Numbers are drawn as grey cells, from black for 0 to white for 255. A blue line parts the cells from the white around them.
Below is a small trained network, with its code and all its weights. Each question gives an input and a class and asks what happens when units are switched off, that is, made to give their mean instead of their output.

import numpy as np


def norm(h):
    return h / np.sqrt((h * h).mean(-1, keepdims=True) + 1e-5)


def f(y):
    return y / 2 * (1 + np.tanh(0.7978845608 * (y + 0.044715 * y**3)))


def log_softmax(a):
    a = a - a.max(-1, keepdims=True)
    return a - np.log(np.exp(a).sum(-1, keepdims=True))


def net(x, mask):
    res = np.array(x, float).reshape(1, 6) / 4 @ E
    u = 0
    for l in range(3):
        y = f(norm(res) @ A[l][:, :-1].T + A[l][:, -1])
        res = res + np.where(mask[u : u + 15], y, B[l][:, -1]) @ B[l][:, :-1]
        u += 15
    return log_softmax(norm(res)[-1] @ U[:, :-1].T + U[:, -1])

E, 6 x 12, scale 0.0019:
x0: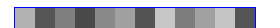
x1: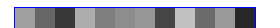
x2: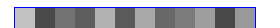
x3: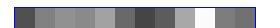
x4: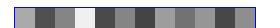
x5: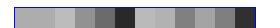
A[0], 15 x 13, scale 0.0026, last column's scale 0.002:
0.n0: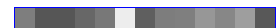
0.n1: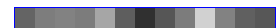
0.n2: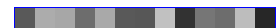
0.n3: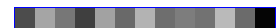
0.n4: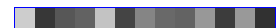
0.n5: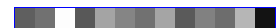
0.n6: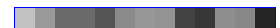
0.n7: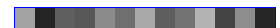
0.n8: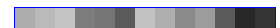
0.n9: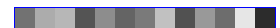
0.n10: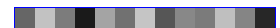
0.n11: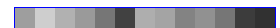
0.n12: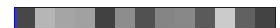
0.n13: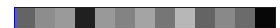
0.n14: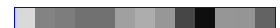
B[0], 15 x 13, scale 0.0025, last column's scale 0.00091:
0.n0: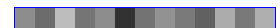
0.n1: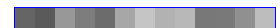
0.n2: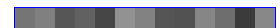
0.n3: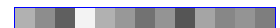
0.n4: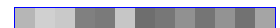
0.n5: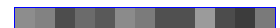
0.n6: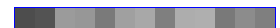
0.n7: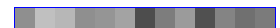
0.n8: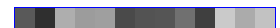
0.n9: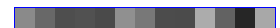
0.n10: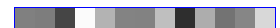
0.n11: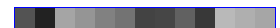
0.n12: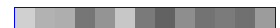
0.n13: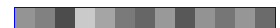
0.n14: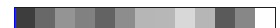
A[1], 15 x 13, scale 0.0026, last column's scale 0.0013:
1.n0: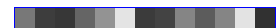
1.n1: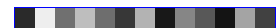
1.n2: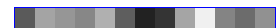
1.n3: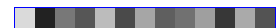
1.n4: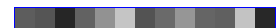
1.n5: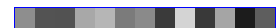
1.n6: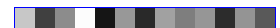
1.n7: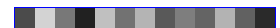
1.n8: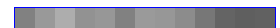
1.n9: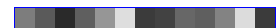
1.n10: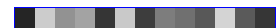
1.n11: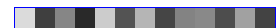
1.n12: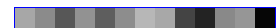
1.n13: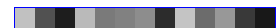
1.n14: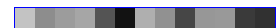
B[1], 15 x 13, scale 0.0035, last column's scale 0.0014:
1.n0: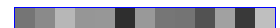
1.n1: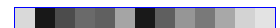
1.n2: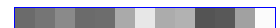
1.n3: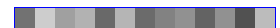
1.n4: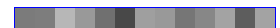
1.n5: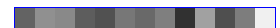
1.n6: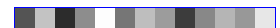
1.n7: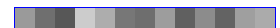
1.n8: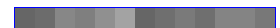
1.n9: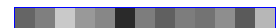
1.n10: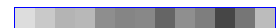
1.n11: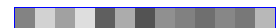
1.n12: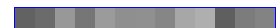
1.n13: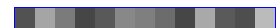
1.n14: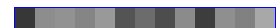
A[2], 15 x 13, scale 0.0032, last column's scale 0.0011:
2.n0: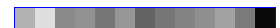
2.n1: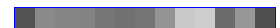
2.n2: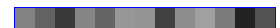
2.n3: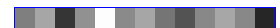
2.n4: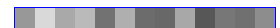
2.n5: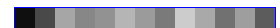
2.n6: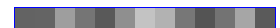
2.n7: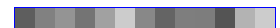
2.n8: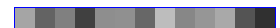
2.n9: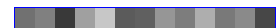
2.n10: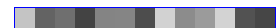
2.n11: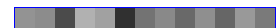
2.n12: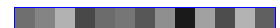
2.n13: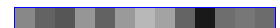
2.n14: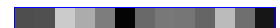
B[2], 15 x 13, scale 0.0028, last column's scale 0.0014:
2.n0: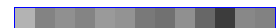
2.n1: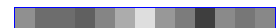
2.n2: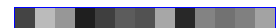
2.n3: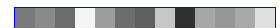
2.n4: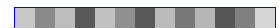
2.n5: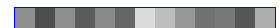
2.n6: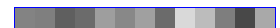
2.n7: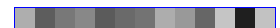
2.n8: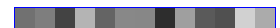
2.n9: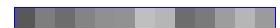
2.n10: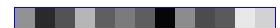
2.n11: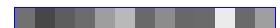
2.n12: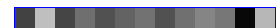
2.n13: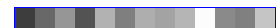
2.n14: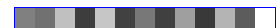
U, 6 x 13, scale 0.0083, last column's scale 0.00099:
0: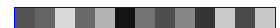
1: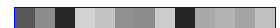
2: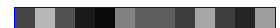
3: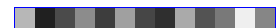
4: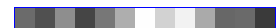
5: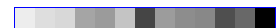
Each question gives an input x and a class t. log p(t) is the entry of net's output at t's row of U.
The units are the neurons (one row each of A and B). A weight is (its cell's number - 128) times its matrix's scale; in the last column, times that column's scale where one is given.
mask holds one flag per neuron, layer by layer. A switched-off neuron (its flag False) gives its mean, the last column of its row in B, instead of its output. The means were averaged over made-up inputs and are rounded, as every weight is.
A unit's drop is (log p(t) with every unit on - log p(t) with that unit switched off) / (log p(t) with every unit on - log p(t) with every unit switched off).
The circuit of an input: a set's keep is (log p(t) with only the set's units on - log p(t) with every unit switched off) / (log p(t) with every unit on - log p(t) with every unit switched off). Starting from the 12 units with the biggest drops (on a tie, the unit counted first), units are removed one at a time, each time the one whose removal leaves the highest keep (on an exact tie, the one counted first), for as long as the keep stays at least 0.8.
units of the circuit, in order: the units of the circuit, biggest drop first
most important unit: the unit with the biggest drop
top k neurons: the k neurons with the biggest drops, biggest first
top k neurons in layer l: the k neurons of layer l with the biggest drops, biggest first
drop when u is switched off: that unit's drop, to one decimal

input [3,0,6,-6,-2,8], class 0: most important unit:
0.n8
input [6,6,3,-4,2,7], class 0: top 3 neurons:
(1.n14 0.n8 1.n1)
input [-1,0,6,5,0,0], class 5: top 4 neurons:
(1.n11 0.n14 1.n3 2.n4)
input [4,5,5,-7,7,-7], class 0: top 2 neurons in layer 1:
(1.n0 1.n9)
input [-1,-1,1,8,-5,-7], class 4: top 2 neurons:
(1.n2 2.n5)
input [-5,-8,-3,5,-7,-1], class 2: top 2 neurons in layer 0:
(0.n9 0.n2)
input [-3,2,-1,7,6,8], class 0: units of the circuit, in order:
(2.n14 1.n14)
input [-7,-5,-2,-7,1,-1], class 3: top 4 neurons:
(1.n1 1.n2 0.n1 1.n13)
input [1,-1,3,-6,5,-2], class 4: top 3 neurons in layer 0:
(0.n14 0.n10 0.n3)
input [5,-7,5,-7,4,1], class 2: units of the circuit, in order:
(2.n12 0.n9)
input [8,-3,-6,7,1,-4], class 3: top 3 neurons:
(2.n10 0.n14 2.n8)
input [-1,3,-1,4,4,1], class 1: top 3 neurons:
(1.n6 0.n14 2.n3)
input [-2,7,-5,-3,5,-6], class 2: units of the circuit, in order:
(1.n13 2.n2)
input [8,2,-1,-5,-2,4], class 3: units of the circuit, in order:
(2.n10)
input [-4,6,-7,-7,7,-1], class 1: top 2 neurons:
(1.n6 1.n2)
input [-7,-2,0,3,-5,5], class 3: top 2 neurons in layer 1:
(1.n1 1.n6)
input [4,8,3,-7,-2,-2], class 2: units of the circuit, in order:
(1.n13 1.n5)
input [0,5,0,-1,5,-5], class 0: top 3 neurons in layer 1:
(1.n0 1.n9 1.n4)
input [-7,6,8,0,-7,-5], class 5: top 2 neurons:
(1.n11 1.n6)
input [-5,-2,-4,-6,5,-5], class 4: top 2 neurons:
(0.n14 2.n13)
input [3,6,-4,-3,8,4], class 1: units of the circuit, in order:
(1.n6)
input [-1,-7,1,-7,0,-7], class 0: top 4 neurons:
(1.n9 1.n0 1.n2 1.n4)
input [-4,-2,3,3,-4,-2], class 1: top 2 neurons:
(0.n10 1.n7)
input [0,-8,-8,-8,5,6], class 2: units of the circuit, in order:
(2.n12 0.n9 0.n2)
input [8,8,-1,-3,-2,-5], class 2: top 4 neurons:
(1.n13 1.n5 2.n2 1.n1)
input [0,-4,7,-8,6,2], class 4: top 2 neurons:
(0.n14 0.n10)
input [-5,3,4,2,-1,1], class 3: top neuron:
(1.n1)
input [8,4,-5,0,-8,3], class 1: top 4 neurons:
(0.n10 1.n1 2.n3 1.n7)
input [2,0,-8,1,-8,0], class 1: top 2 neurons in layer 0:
(0.n10 0.n4)
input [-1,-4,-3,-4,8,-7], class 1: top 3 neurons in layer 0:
(0.n11 0.n8 0.n14)
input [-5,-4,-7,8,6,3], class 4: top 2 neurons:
(1.n2 0.n10)
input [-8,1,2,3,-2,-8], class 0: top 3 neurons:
(1.n0 1.n9 1.n4)
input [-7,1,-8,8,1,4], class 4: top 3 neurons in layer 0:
(0.n1 0.n4 0.n7)
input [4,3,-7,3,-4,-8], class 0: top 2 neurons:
(1.n9 1.n0)
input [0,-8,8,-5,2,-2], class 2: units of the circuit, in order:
(2.n12)
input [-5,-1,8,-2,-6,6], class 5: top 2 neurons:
(1.n11 1.n3)
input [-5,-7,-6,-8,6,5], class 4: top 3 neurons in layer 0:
(0.n14 0.n6 0.n10)
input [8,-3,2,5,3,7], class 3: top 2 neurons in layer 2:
(2.n10 2.n8)
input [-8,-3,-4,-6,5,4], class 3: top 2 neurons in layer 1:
(1.n1 1.n2)
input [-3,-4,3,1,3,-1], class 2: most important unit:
0.n9
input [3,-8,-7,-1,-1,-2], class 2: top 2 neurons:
(2.n12 0.n9)
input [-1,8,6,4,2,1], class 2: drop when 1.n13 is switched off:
0.2
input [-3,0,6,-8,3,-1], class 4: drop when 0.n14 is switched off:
0.2
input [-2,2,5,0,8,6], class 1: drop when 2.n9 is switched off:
0.0
